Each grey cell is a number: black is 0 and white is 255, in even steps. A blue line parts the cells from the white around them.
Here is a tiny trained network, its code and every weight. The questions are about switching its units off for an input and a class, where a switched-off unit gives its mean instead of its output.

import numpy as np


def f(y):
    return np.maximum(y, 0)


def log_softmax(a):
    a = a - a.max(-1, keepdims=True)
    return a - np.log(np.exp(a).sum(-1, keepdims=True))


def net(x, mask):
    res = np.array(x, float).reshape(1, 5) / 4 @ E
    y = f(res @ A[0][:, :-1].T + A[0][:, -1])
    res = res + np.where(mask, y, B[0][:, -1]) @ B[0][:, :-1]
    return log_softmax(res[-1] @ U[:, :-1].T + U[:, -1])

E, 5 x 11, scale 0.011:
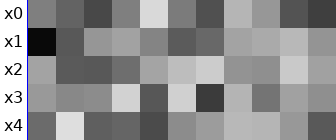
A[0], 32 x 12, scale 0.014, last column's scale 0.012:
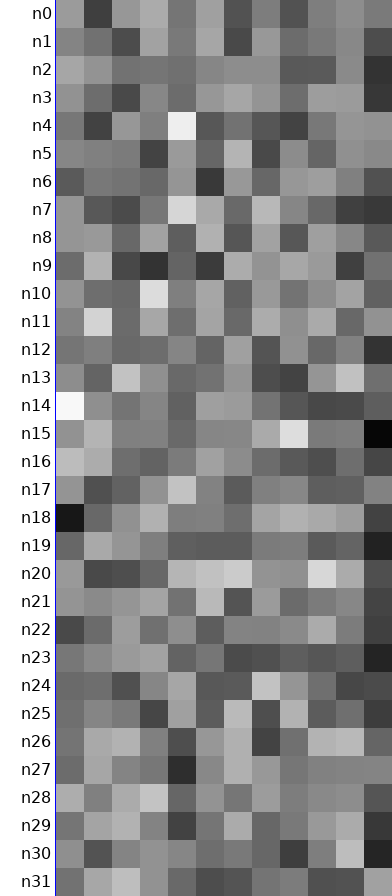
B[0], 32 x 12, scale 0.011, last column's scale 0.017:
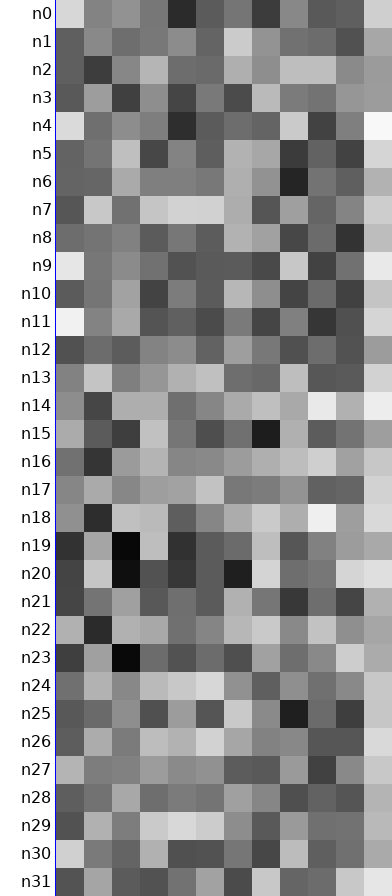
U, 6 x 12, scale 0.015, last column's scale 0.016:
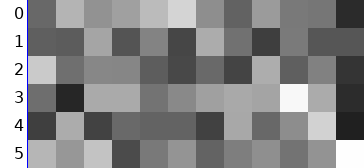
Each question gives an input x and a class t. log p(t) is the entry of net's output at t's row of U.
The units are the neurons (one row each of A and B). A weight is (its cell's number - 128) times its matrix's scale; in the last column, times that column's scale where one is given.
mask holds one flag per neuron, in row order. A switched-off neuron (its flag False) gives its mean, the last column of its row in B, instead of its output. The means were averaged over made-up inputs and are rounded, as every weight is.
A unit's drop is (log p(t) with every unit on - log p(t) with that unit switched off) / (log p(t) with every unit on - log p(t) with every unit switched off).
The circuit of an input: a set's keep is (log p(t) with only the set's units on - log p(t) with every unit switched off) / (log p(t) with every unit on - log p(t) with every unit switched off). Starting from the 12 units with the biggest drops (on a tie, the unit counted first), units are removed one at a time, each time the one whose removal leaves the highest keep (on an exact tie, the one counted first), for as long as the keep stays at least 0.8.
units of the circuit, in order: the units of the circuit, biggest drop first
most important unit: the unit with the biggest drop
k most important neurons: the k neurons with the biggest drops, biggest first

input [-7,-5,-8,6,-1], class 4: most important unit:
n23
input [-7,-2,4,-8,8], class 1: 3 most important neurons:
(n25 n5 n4)
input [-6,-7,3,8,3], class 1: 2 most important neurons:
(n8 n11)
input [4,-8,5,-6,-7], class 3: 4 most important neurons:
(n14 n16 n9 n11)
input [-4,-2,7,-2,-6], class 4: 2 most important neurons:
(n20 n9)
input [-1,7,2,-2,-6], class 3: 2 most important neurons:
(n18 n22)
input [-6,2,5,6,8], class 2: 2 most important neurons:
(n11 n15)
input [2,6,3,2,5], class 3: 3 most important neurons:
(n18 n4 n0)
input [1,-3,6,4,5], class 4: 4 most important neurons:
(n20 n4 n3 n0)
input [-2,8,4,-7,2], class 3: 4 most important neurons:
(n18 n22 n11 n10)
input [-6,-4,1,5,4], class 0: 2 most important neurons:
(n26 n29)
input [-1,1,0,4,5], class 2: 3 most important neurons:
(n11 n5 n25)
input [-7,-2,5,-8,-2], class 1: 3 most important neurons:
(n5 n25 n7)
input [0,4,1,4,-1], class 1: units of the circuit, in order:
(n10)
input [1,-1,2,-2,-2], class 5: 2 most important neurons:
(n9 n0)
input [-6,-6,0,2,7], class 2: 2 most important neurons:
(n11 n7)
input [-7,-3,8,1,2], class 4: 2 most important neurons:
(n20 n3)
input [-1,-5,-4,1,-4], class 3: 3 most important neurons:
(n14 n9 n11)
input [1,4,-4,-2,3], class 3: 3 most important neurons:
(n20 n18 n4)
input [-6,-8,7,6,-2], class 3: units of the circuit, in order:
(n14)
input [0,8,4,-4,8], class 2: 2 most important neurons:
(n9 n14)
